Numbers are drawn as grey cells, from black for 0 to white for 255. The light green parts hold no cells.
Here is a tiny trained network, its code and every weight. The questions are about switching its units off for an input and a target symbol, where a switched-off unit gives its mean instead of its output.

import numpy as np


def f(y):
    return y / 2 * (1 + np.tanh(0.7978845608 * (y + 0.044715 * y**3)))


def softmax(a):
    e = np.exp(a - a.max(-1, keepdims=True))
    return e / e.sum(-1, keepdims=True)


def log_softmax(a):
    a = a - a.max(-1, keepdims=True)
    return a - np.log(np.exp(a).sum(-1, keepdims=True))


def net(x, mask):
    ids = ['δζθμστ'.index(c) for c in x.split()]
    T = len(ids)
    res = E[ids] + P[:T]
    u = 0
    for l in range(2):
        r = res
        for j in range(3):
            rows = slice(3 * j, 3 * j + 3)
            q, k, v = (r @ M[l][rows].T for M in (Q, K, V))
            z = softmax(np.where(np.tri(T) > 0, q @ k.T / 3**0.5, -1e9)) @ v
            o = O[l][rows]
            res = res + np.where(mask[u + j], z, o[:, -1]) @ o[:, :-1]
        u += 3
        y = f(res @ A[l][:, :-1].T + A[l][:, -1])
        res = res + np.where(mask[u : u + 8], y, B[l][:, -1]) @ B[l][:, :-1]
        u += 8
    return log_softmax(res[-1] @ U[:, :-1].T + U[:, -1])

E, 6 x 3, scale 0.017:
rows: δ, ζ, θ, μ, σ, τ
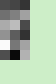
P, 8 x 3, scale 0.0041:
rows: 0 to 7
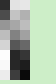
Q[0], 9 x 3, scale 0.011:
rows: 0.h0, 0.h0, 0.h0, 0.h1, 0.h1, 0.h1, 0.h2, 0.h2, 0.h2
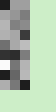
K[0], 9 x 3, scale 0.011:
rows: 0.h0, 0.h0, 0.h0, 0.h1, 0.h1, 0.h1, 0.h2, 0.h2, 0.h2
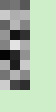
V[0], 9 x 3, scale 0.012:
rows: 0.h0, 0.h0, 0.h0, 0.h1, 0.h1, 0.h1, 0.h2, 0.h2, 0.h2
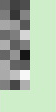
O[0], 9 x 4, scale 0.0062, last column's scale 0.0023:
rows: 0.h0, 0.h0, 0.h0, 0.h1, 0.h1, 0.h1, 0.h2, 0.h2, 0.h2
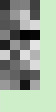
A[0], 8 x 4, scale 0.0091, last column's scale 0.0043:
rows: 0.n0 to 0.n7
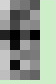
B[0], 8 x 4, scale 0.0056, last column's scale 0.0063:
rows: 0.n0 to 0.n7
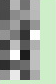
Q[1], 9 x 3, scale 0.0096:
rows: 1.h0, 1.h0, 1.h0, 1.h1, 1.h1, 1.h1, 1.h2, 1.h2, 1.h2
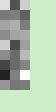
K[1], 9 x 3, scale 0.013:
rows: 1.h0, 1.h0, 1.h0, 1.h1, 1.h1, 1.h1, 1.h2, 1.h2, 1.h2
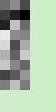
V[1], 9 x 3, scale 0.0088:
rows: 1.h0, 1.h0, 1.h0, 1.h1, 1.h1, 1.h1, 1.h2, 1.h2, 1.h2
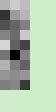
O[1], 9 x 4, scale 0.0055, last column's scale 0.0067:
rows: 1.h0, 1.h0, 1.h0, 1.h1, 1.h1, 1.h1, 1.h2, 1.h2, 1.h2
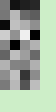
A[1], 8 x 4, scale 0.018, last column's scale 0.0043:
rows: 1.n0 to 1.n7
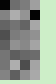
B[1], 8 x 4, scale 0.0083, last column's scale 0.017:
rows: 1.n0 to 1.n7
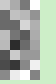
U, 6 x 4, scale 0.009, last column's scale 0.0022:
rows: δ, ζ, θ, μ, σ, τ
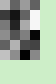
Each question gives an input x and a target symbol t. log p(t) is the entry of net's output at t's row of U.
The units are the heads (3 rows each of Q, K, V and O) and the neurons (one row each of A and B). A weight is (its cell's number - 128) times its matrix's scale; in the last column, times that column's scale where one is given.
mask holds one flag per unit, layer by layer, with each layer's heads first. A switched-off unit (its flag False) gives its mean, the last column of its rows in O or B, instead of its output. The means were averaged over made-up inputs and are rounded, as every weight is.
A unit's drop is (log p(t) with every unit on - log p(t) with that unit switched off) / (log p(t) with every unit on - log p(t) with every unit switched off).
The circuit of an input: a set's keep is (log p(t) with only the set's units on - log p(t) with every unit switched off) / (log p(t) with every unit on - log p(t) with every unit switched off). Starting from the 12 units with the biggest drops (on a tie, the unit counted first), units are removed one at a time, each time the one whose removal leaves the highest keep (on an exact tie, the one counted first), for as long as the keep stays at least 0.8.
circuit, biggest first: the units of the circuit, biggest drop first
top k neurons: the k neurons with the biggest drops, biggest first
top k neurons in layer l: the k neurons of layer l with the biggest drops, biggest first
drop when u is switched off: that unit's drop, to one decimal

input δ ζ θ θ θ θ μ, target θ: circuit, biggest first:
0.h2, 0.h1
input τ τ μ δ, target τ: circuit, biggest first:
1.n0, 0.h1
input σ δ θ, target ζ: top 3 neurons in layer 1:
1.n0, 1.n6, 1.n3
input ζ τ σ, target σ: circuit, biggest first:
1.h0, 0.h1
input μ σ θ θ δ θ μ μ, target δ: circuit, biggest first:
0.h1
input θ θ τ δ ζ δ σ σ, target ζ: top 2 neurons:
1.n0, 1.n6
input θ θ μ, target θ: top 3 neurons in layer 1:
1.n0, 1.n7, 1.n3
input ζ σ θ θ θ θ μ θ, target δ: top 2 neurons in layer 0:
0.n3, 0.n4
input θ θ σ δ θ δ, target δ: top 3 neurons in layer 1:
1.n0, 1.n6, 1.n7
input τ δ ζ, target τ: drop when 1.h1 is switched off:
0.2
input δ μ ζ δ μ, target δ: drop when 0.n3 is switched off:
0.1
